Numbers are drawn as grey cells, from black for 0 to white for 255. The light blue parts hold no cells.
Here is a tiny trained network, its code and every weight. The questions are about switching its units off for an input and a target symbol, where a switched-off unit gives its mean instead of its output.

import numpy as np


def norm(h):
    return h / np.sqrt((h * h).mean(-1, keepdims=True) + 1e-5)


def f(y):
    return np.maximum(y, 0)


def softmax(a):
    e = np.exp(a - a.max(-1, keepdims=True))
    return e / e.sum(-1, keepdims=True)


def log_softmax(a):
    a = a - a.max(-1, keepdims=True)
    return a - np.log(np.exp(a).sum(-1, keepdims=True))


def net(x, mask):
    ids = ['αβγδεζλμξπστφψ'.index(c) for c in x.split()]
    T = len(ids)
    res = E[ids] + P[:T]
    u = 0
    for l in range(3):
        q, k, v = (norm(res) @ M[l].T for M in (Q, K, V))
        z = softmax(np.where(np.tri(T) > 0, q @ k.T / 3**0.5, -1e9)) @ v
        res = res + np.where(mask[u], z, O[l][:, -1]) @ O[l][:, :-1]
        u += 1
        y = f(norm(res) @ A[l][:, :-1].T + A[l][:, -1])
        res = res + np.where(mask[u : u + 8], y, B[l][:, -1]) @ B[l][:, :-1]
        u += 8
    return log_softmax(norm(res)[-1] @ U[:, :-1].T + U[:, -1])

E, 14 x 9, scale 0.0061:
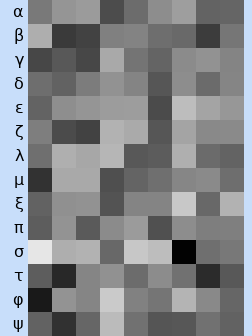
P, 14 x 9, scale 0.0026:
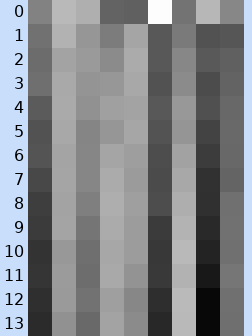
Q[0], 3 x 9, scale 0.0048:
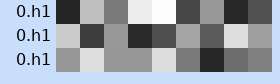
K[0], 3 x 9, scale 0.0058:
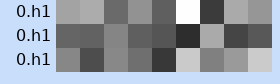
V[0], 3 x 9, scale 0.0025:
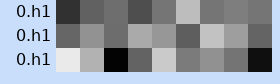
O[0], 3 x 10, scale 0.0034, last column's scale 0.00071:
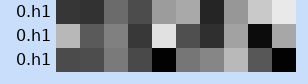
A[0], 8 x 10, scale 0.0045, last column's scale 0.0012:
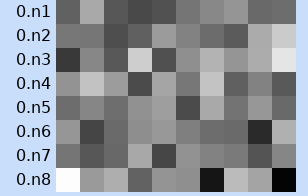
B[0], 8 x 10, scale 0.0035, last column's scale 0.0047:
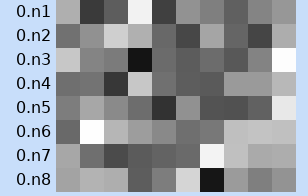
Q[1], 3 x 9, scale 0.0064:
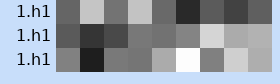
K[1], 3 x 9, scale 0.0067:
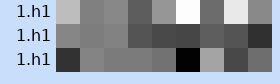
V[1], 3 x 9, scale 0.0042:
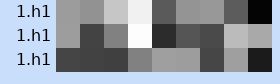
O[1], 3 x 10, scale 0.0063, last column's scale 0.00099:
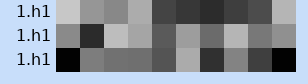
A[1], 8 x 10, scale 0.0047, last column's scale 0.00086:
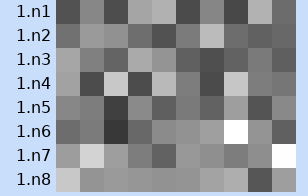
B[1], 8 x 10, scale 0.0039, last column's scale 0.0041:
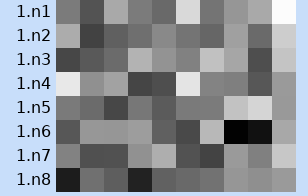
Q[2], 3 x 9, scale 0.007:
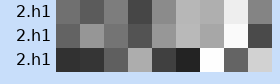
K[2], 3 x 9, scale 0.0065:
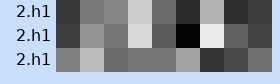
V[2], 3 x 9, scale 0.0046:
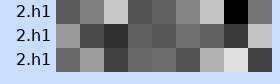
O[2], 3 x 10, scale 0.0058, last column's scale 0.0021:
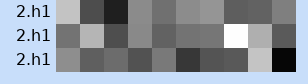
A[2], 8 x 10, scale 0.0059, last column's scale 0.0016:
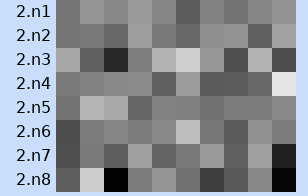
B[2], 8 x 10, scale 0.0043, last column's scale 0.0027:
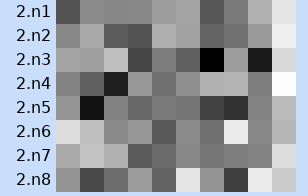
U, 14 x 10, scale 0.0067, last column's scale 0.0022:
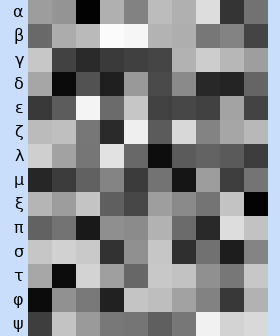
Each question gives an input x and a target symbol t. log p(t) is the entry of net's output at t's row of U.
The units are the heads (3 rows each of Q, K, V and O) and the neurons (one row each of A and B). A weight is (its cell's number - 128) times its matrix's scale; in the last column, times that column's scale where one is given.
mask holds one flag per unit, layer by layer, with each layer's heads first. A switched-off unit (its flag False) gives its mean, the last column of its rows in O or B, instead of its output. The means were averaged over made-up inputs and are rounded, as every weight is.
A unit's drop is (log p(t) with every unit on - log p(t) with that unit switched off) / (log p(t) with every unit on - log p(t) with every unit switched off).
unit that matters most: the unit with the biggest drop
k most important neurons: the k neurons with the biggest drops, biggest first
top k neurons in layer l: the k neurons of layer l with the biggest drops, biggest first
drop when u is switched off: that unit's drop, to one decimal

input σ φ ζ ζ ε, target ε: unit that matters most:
2.h1
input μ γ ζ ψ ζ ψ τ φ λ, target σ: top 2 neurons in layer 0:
(0.n5; 0.n2)
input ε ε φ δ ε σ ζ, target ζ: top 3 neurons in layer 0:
(0.n7; 0.n8; 0.n1)
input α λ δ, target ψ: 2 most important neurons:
(0.n1; 0.n3)
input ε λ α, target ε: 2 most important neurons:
(0.n3; 0.n4)
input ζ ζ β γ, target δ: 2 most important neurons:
(1.n6; 0.n6)
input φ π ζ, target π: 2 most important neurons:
(2.n8; 0.n6)
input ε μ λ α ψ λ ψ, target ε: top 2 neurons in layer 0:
(0.n3; 0.n4)
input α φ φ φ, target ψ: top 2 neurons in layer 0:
(0.n1; 0.n3)
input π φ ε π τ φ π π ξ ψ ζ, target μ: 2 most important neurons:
(0.n1; 0.n3)
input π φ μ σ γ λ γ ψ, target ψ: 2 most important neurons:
(0.n6; 0.n7)
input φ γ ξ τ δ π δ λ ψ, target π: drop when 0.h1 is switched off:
0.2
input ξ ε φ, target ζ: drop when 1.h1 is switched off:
0.9
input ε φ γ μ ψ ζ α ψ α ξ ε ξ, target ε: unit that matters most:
0.h1
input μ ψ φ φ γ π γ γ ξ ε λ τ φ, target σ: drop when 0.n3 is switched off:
0.1
